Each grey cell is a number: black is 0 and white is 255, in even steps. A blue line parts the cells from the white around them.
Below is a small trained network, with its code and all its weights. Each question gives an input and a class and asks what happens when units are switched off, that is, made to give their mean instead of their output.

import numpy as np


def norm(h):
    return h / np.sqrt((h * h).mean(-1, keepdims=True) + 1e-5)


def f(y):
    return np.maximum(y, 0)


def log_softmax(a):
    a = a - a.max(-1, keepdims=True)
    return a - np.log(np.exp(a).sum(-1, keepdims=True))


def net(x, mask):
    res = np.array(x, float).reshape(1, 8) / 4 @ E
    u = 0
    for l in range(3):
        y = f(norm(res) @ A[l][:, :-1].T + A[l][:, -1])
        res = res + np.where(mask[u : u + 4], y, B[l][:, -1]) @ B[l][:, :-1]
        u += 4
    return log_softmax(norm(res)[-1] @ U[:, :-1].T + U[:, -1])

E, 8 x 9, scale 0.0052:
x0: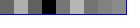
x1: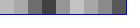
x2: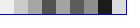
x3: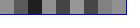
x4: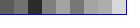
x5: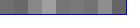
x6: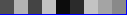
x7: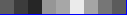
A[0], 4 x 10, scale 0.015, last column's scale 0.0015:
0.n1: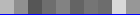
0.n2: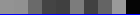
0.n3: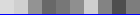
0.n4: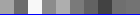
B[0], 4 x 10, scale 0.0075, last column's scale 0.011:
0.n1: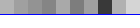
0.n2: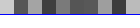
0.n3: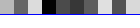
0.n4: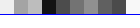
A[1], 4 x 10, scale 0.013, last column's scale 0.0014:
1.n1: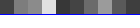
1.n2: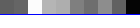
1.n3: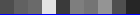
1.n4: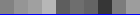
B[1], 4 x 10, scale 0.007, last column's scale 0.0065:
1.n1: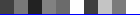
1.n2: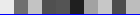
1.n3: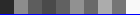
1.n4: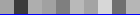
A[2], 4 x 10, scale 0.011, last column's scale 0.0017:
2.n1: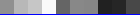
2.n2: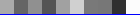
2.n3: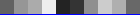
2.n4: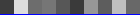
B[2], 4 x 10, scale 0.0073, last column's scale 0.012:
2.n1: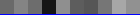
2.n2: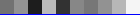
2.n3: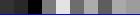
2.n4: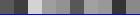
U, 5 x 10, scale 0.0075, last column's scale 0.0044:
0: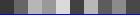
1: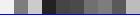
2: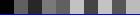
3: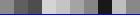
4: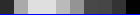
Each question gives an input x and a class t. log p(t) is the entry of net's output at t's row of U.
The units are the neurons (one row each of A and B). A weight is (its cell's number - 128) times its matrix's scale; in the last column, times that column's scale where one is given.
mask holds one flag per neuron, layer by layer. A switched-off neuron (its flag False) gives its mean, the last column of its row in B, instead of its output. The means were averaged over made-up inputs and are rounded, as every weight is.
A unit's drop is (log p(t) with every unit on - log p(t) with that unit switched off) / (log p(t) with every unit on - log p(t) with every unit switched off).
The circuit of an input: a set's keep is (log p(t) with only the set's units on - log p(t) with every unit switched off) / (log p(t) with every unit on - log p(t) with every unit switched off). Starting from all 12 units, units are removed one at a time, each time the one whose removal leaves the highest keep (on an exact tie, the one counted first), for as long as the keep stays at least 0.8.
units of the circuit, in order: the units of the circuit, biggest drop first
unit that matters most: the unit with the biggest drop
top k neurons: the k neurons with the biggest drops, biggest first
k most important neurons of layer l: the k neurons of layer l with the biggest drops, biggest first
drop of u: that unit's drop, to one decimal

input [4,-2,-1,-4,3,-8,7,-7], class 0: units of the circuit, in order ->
(0.n4 2.n3 2.n4)
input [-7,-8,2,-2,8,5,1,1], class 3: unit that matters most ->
2.n3
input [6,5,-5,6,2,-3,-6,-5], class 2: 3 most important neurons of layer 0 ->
(0.n4 0.n3 0.n1)
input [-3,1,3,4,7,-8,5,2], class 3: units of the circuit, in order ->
(0.n3 0.n1)
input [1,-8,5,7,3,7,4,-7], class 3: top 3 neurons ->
(0.n4 2.n3 0.n3)
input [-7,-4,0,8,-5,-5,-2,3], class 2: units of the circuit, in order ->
(0.n3 0.n1)
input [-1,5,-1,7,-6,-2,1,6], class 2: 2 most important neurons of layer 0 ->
(0.n4 0.n1)
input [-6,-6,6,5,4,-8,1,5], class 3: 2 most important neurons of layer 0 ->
(0.n4 0.n3)
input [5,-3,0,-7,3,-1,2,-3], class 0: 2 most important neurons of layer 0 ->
(0.n4 0.n2)
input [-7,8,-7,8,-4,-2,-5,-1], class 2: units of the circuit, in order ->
(0.n3 0.n4)
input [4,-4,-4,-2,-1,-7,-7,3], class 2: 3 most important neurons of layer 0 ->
(0.n3 0.n1 0.n2)
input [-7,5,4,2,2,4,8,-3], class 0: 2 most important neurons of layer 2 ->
(2.n3 2.n2)
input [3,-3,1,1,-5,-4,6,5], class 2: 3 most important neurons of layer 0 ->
(0.n4 0.n1 0.n3)
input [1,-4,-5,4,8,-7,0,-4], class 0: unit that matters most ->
0.n4
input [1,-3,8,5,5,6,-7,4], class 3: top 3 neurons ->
(0.n3 1.n2 0.n1)
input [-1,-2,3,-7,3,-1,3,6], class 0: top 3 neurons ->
(0.n4 0.n2 1.n1)
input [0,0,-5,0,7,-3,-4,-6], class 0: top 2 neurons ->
(0.n4 1.n1)
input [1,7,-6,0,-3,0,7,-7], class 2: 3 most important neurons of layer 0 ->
(0.n4 0.n1 0.n2)
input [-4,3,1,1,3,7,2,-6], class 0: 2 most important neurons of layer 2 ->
(2.n3 2.n2)
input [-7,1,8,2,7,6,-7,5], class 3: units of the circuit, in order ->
(0.n3)
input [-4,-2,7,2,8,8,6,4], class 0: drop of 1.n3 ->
-0.1
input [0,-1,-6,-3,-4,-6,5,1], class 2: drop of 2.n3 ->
0.0
